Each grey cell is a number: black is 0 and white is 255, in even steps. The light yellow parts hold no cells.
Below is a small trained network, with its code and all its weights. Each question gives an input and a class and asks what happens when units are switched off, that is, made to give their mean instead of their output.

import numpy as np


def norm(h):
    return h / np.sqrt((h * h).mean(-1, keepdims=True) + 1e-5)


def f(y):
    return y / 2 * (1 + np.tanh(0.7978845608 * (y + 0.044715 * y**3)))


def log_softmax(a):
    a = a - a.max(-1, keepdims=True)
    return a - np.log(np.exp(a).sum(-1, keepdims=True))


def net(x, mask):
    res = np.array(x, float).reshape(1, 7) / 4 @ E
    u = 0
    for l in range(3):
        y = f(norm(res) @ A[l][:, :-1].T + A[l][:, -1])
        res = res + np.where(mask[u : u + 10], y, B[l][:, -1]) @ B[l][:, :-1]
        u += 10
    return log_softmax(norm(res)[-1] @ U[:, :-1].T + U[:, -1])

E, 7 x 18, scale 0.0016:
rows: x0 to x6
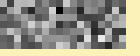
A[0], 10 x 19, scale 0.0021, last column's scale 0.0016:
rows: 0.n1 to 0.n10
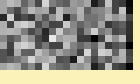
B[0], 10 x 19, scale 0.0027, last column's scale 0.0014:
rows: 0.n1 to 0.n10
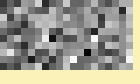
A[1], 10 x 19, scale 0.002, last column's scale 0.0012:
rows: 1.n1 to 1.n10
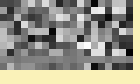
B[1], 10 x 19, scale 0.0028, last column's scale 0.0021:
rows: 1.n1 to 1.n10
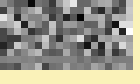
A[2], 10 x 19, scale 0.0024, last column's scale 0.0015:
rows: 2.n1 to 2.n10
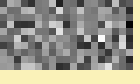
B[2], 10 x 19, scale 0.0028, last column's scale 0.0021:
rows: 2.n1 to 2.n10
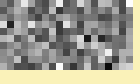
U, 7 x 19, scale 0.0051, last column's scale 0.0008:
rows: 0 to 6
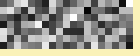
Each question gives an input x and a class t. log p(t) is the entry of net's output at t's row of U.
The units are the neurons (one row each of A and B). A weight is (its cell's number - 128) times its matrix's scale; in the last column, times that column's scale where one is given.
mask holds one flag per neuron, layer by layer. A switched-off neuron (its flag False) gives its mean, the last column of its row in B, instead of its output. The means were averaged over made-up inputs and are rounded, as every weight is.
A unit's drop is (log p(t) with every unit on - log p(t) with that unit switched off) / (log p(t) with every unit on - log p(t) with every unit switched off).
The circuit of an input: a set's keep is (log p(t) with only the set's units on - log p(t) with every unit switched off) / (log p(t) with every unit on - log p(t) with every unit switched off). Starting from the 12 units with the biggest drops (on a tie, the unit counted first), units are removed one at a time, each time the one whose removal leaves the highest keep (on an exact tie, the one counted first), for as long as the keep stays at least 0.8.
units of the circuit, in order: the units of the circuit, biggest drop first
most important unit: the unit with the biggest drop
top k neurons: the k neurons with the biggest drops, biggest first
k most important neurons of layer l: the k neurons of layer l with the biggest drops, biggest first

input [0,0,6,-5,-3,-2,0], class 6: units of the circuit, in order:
0.n6
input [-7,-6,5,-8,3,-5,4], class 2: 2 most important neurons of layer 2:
2.n1; 2.n6
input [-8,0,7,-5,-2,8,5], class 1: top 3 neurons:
2.n6; 0.n8; 0.n4
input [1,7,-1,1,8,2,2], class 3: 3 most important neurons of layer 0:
0.n1; 0.n10; 0.n2
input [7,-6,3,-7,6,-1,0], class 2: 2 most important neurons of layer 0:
0.n5; 0.n3
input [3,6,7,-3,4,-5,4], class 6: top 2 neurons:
0.n6; 1.n5
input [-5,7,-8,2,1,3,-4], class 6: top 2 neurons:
1.n7; 1.n5
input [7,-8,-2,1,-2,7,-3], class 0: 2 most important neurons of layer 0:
0.n2; 0.n3
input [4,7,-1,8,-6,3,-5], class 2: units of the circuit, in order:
1.n1; 0.n9
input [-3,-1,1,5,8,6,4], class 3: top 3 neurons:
0.n1; 1.n4; 0.n10
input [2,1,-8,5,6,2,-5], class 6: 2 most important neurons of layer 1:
1.n7; 1.n2
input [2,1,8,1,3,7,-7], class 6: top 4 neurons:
0.n6; 1.n4; 2.n7; 1.n3
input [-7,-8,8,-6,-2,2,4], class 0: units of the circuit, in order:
2.n5; 2.n2; 0.n2
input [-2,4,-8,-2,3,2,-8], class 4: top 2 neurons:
2.n10; 0.n6
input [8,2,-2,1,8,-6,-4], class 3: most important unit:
0.n1
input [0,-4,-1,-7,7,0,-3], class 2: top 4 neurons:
1.n6; 0.n5; 1.n2; 1.n8
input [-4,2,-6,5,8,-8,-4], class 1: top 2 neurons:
1.n4; 1.n2
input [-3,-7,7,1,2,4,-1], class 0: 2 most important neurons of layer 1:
1.n7; 1.n4
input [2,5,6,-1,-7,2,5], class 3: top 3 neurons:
1.n2; 1.n8; 1.n5
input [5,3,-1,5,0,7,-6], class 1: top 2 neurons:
2.n6; 1.n3
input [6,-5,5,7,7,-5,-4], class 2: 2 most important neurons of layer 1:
1.n1; 1.n2
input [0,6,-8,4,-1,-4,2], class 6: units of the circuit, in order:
1.n7
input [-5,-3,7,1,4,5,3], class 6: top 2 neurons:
0.n6; 1.n4
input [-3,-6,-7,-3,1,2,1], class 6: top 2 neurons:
1.n7; 2.n7
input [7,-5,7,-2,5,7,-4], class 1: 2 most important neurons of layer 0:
0.n8; 0.n3
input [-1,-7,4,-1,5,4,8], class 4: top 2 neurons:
1.n3; 2.n1
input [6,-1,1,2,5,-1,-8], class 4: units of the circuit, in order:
2.n10
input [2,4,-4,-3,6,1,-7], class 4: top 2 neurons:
2.n10; 1.n2
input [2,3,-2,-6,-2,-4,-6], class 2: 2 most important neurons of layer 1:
1.n6; 1.n3
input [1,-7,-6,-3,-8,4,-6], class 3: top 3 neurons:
1.n2; 1.n8; 2.n1
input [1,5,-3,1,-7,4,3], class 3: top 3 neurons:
1.n2; 1.n8; 1.n5
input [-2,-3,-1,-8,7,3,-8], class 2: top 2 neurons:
1.n6; 0.n5
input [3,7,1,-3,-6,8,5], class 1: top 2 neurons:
2.n6; 1.n5
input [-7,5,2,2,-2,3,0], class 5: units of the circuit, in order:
2.n4
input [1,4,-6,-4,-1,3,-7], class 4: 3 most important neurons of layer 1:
1.n5; 1.n4; 1.n1
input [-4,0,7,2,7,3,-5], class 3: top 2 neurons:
0.n1; 0.n10
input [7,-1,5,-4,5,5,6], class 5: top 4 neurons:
0.n4; 1.n4; 0.n7; 2.n10
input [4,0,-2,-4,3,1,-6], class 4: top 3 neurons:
2.n10; 0.n9; 1.n1
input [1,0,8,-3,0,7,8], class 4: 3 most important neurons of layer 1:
1.n3; 1.n4; 1.n7
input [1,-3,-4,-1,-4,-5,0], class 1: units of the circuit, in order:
1.n4
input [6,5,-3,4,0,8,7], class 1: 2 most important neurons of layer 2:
2.n6; 2.n10
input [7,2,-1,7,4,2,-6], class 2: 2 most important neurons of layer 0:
0.n9; 0.n3
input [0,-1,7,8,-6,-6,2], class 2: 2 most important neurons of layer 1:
1.n1; 1.n7
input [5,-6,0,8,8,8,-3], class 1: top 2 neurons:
2.n6; 0.n8
